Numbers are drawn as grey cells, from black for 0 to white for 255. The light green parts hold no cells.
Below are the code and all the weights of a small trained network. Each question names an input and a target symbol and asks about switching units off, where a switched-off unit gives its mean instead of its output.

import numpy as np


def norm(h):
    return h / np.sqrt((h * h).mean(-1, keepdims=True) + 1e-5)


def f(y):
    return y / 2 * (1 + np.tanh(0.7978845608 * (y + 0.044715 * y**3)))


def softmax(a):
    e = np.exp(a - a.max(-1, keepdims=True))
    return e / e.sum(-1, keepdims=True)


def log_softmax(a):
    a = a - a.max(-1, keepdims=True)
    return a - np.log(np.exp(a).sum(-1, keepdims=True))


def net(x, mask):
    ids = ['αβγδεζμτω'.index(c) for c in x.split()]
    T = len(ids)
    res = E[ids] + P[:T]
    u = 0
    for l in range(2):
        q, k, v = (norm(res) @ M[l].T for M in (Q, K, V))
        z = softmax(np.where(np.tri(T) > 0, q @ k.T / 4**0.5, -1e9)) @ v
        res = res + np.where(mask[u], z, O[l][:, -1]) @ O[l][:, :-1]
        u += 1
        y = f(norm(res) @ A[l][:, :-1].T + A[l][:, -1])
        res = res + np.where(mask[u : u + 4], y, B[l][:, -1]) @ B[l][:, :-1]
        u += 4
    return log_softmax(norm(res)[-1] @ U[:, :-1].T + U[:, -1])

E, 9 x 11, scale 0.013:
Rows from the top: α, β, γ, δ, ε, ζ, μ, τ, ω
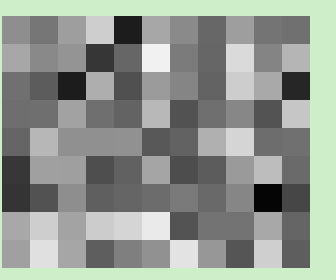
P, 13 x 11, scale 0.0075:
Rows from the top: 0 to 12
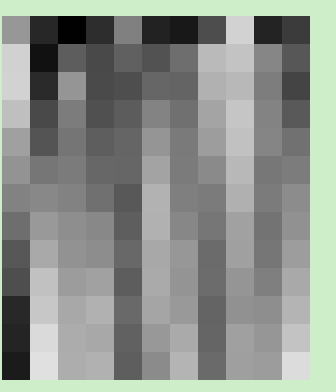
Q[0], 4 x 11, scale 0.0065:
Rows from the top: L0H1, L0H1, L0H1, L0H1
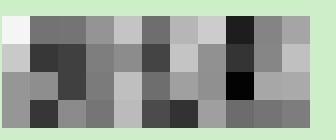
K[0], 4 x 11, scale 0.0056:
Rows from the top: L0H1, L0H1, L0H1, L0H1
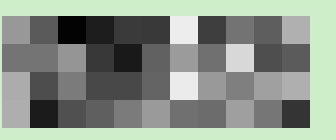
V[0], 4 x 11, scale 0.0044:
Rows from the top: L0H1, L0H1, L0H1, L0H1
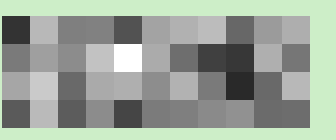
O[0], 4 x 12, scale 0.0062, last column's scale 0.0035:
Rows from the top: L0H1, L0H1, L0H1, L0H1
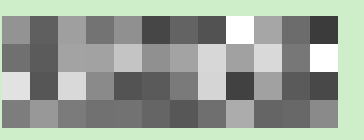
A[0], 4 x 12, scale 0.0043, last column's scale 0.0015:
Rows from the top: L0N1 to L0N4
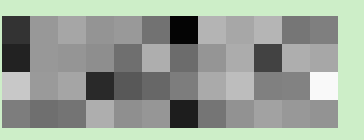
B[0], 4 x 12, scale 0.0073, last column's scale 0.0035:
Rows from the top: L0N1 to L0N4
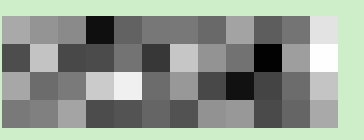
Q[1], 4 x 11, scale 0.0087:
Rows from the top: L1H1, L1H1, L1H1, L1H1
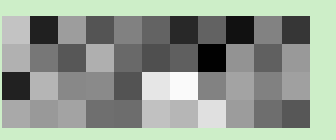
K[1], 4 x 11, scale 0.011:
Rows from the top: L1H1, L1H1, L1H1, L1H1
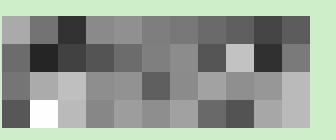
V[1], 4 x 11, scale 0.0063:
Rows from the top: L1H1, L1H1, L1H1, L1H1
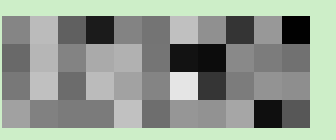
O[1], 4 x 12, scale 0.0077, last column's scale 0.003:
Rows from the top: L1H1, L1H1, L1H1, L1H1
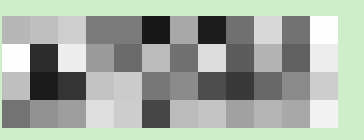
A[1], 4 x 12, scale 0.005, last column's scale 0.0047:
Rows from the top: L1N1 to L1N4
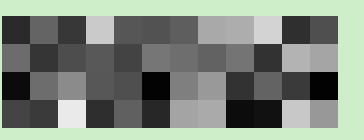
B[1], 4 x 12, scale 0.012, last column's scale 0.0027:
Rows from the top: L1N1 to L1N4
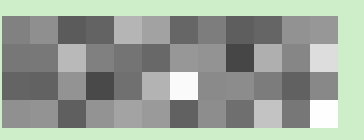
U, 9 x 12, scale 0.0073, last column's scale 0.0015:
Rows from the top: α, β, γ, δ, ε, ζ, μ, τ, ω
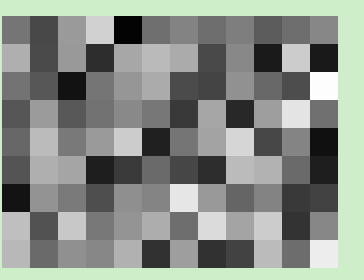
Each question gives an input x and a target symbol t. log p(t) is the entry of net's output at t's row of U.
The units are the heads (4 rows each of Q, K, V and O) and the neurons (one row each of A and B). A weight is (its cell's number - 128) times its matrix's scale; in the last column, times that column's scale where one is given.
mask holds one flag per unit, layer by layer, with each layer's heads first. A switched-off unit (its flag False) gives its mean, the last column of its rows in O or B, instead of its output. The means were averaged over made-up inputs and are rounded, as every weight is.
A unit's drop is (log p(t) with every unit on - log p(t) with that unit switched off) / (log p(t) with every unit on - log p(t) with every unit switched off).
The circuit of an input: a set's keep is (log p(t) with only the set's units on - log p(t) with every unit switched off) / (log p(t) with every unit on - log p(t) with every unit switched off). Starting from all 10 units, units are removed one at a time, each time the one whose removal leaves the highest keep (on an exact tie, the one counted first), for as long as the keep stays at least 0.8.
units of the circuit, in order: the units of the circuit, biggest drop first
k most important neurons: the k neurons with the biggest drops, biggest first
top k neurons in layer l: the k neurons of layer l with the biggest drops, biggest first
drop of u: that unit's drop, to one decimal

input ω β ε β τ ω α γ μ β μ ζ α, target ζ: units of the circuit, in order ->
L1H1, L0H1, L0N3
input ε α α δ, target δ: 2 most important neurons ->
L1N4, L1N2
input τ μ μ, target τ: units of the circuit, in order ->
L1H1
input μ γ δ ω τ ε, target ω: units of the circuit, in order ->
L0N1, L1H1, L0N2, L0H1
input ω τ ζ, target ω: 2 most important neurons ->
L0N3, L0N1
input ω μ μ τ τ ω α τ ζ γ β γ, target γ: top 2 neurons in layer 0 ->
L0N1, L0N2
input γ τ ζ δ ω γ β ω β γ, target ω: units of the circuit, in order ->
L1H1, L0H1
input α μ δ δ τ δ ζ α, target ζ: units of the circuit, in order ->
L1H1, L0H1
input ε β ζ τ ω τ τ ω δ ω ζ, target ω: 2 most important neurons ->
L0N1, L0N3
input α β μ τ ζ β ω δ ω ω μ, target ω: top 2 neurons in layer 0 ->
L0N3, L0N4
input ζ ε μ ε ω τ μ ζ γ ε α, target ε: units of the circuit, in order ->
L1H1, L0H1, L0N1, L1N2
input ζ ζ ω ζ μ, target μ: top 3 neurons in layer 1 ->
L1N4, L1N2, L1N3
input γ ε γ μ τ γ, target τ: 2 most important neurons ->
L0N2, L0N4
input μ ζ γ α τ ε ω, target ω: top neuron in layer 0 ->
L0N3
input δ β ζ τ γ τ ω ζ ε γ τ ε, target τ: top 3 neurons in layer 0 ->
L0N1, L0N3, L0N2
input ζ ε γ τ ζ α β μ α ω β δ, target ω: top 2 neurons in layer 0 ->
L0N2, L0N1
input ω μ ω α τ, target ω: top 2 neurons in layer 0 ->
L0N2, L0N1
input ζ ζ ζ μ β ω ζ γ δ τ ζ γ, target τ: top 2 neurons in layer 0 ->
L0N1, L0N2
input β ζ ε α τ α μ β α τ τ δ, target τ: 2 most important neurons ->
L0N1, L1N4
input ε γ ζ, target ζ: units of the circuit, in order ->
L0H1
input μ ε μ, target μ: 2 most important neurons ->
L1N3, L1N4
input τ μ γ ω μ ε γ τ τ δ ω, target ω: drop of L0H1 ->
0.1
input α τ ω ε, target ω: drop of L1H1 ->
0.8
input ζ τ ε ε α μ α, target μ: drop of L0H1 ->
0.4
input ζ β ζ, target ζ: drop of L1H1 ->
0.1
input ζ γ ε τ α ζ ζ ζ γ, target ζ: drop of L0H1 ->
0.1
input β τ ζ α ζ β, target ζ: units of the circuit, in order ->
L1H1
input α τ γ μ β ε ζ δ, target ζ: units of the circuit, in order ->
L1H1, L0H1
